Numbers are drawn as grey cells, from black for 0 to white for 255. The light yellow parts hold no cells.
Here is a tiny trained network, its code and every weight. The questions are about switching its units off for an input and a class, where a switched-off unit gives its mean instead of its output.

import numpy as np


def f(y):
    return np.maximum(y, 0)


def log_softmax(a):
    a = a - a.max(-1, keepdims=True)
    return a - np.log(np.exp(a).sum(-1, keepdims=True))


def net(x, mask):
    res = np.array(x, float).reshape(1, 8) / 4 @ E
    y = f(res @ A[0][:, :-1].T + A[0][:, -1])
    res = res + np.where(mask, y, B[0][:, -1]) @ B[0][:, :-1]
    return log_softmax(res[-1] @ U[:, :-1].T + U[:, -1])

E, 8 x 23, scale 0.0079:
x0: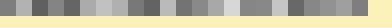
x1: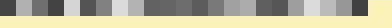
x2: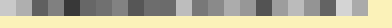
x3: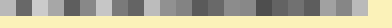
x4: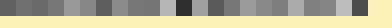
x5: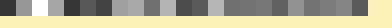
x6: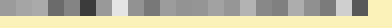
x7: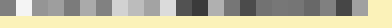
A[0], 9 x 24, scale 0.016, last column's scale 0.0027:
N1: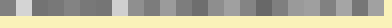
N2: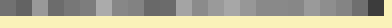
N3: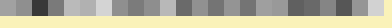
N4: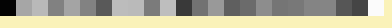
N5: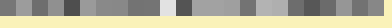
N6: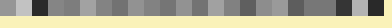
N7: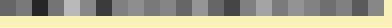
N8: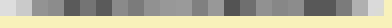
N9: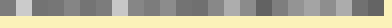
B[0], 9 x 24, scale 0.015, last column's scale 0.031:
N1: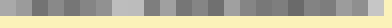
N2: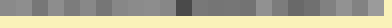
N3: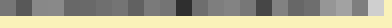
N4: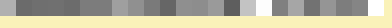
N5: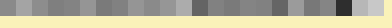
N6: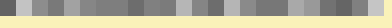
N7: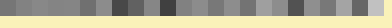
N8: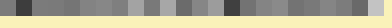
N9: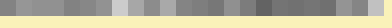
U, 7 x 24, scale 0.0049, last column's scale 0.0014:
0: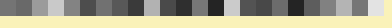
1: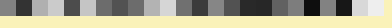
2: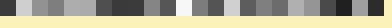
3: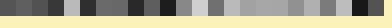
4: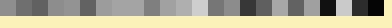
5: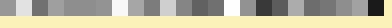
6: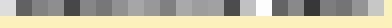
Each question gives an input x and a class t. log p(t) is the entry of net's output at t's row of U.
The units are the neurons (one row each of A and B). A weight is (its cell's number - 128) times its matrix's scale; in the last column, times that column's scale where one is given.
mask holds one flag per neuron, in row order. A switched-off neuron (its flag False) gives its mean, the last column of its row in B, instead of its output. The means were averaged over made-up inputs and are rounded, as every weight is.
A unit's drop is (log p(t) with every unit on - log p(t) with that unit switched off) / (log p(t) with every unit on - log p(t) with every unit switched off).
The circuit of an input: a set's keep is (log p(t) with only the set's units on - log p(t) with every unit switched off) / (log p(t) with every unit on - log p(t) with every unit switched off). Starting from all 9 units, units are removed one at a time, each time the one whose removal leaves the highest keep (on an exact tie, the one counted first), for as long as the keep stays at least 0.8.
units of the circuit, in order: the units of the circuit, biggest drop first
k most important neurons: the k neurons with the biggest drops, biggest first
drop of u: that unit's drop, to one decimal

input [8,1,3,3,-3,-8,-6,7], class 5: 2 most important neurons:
(N6; N3)
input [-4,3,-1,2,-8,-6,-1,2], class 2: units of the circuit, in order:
(N6; N1)
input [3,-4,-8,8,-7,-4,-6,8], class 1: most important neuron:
(N3)
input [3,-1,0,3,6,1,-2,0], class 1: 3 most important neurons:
(N4; N6; N1)
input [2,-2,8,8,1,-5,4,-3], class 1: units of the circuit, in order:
(N4; N8)
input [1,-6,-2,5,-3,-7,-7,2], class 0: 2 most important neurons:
(N3; N5)
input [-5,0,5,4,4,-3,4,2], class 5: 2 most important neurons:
(N4; N7)
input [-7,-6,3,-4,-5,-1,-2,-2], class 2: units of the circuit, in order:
(N4; N3)
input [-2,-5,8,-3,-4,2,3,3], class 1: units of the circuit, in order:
(N4; N8)
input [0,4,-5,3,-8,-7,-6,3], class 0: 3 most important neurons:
(N3; N5; N4)
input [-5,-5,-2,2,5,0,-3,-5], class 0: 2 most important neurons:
(N4; N6)
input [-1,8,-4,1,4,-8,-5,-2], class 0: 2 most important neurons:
(N4; N3)
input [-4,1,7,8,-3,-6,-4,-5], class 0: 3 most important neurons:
(N4; N5; N6)
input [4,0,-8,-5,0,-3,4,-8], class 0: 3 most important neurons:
(N4; N2; N6)
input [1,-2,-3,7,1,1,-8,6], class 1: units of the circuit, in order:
(N3)
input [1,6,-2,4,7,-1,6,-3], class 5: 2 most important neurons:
(N9; N1)
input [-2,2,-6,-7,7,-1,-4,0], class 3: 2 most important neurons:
(N7; N5)
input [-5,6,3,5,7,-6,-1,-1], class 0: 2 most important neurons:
(N4; N6)
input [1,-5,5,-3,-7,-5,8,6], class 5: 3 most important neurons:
(N6; N1; N4)
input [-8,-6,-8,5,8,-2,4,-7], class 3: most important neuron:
(N3)
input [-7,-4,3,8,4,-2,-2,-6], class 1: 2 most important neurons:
(N4; N7)
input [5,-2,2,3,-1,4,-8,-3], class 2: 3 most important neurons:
(N4; N3; N8)
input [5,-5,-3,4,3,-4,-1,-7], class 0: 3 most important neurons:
(N4; N8; N3)
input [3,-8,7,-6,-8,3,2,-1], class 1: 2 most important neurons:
(N4; N8)
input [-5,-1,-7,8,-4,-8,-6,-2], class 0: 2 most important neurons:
(N3; N5)
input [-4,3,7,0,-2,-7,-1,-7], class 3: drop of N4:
0.2
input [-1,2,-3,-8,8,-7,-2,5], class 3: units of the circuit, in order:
(N7)
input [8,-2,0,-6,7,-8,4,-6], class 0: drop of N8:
0.0
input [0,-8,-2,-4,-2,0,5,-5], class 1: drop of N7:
0.1
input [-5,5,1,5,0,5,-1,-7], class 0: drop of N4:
1.3
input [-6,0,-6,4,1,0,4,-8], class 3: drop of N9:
0.2
